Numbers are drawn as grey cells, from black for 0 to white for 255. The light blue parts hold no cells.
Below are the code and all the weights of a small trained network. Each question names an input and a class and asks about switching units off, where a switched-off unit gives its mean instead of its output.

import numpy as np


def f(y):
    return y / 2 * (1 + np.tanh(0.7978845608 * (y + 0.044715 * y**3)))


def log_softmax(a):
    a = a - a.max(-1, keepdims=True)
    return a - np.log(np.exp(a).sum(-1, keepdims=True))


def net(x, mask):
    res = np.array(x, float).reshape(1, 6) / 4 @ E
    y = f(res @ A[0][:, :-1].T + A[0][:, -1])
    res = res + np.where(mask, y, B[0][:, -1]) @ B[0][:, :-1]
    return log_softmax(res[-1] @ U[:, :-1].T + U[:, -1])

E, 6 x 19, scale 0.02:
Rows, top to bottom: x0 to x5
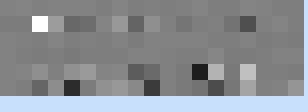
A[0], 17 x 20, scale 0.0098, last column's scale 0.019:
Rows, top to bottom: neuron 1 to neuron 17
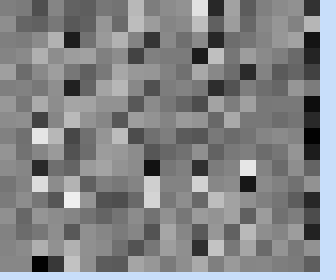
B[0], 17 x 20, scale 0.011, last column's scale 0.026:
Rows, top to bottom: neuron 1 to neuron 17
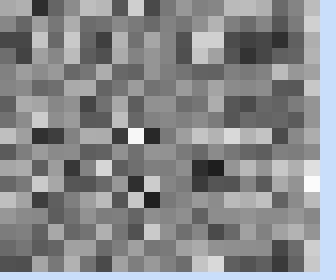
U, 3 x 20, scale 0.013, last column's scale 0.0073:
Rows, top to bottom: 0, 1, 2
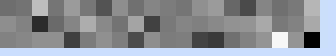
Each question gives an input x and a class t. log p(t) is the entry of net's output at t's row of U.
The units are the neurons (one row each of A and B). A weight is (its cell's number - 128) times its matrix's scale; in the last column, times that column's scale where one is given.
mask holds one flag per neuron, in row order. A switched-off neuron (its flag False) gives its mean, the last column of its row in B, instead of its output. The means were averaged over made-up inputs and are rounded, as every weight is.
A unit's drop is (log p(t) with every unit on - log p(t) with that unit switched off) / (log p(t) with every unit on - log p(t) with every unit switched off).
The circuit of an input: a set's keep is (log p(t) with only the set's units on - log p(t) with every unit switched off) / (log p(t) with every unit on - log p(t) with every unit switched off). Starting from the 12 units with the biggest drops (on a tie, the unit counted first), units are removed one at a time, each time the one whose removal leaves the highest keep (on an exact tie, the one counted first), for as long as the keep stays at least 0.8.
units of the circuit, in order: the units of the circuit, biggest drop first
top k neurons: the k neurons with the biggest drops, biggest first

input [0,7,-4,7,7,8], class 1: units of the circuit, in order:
(neuron 9)
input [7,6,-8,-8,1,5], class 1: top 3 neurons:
(neuron 9; neuron 12; neuron 17)
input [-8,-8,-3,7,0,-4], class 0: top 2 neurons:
(neuron 17; neuron 8)
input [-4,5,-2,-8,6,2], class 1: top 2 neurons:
(neuron 9; neuron 12)
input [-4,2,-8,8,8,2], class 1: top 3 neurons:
(neuron 12; neuron 16; neuron 11)
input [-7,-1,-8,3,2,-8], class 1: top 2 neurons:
(neuron 13; neuron 3)
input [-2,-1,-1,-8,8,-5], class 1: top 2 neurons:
(neuron 13; neuron 12)
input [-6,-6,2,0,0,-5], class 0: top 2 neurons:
(neuron 17; neuron 1)
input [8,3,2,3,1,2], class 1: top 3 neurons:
(neuron 12; neuron 17; neuron 4)
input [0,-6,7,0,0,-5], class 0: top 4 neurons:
(neuron 17; neuron 1; neuron 8; neuron 11)
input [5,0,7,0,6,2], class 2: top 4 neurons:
(neuron 11; neuron 9; neuron 13; neuron 1)
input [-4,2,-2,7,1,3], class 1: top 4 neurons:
(neuron 12; neuron 17; neuron 4; neuron 2)
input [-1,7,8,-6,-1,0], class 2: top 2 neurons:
(neuron 12; neuron 17)
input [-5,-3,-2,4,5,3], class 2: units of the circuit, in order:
(neuron 11)
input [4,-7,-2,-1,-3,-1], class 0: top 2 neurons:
(neuron 17; neuron 8)
